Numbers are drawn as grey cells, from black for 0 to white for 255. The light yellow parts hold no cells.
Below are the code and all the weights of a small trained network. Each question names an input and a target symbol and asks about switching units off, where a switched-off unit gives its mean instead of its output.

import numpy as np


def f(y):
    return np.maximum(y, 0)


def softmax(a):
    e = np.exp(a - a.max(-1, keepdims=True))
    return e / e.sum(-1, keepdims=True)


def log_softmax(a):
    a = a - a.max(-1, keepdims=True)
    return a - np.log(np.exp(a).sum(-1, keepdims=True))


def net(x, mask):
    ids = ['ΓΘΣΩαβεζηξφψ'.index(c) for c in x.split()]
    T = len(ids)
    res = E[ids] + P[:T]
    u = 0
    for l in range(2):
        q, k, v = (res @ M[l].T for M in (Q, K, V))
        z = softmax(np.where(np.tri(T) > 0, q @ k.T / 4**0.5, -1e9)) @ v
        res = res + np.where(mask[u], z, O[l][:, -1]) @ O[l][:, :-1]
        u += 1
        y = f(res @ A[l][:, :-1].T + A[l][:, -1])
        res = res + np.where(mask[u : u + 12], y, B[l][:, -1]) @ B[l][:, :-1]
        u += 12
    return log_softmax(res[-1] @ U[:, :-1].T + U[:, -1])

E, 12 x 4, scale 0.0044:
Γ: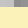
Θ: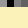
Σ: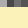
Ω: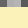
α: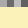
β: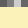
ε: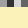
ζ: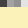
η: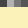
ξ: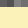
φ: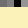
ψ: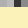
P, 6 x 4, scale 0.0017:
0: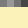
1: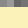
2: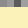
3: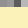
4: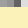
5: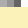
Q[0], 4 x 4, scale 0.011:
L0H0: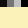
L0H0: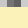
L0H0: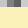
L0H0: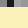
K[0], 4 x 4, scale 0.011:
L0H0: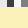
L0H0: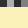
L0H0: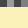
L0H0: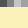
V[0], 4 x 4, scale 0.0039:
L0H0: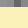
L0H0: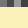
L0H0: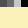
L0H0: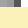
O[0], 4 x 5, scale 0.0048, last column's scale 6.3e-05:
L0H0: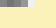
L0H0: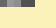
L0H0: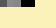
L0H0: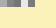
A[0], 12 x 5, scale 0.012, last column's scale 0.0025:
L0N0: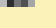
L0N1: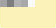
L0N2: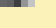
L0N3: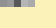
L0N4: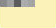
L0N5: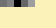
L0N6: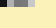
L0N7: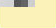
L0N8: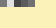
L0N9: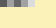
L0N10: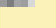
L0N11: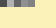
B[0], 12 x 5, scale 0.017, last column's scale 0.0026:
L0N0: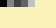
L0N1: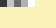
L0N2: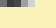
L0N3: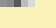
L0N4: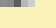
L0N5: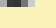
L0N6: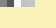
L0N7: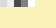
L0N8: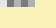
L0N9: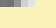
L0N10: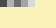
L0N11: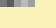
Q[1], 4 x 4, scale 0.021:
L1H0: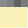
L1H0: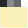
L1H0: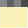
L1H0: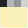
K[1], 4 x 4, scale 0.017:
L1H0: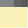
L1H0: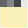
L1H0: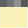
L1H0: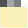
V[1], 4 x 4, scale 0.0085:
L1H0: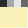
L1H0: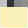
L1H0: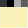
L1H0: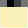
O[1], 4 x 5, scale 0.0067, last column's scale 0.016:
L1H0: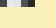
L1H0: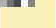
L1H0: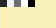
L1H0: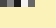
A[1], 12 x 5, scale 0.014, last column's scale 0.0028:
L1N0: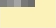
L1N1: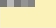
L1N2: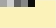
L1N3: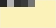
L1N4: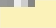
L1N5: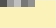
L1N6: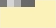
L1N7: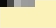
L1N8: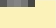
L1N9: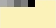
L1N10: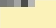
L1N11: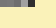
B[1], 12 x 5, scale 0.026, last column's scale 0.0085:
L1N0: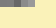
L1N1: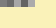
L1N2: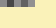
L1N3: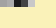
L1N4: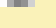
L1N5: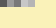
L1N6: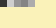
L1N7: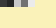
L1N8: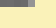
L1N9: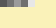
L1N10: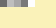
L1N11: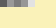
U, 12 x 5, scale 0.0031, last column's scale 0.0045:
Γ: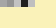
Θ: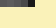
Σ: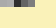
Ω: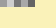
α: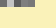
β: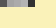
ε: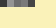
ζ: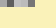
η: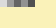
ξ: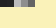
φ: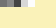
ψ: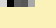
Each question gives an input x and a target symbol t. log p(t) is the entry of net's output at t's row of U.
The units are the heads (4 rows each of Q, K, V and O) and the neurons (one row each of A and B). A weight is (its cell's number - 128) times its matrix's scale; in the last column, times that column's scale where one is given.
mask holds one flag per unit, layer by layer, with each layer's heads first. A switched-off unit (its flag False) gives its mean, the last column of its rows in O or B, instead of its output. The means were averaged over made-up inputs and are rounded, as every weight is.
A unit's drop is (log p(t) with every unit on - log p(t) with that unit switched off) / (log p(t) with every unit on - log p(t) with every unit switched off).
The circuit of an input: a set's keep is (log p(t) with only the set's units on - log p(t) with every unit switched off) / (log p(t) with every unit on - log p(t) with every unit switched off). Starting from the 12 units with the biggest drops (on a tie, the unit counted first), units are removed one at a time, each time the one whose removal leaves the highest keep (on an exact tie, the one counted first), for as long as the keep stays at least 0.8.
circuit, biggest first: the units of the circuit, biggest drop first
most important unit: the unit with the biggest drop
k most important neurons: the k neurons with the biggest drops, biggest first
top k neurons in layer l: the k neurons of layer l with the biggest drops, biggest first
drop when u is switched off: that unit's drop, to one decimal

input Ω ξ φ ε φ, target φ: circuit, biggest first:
(L1H0 L1N11 L0N5 L0N2)
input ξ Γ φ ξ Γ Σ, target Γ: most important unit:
L0N1
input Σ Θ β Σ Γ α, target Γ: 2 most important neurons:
(L1N10 L0N7)
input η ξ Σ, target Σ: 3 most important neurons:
(L1N3 L0N0 L0N6)
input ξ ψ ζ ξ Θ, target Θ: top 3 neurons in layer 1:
(L1N3 L1N7 L1N4)
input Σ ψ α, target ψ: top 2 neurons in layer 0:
(L0N7 L0N5)
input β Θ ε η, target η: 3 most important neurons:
(L1N4 L0N6 L0N8)
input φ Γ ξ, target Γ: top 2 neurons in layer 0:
(L0N1 L0N10)
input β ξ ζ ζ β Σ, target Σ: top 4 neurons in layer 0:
(L0N0 L0N7 L0N6 L0N8)
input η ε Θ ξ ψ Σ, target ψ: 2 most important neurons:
(L0N7 L1N10)
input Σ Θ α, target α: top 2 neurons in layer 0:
(L0N5 L0N1)
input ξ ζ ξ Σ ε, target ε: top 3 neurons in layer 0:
(L0N7 L0N5 L0N6)
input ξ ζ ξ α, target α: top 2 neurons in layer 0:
(L0N5 L0N6)
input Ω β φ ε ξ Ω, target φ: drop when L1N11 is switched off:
0.1
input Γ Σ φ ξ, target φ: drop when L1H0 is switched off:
1.0
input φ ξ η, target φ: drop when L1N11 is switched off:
0.2
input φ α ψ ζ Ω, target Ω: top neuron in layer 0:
(L0N5)
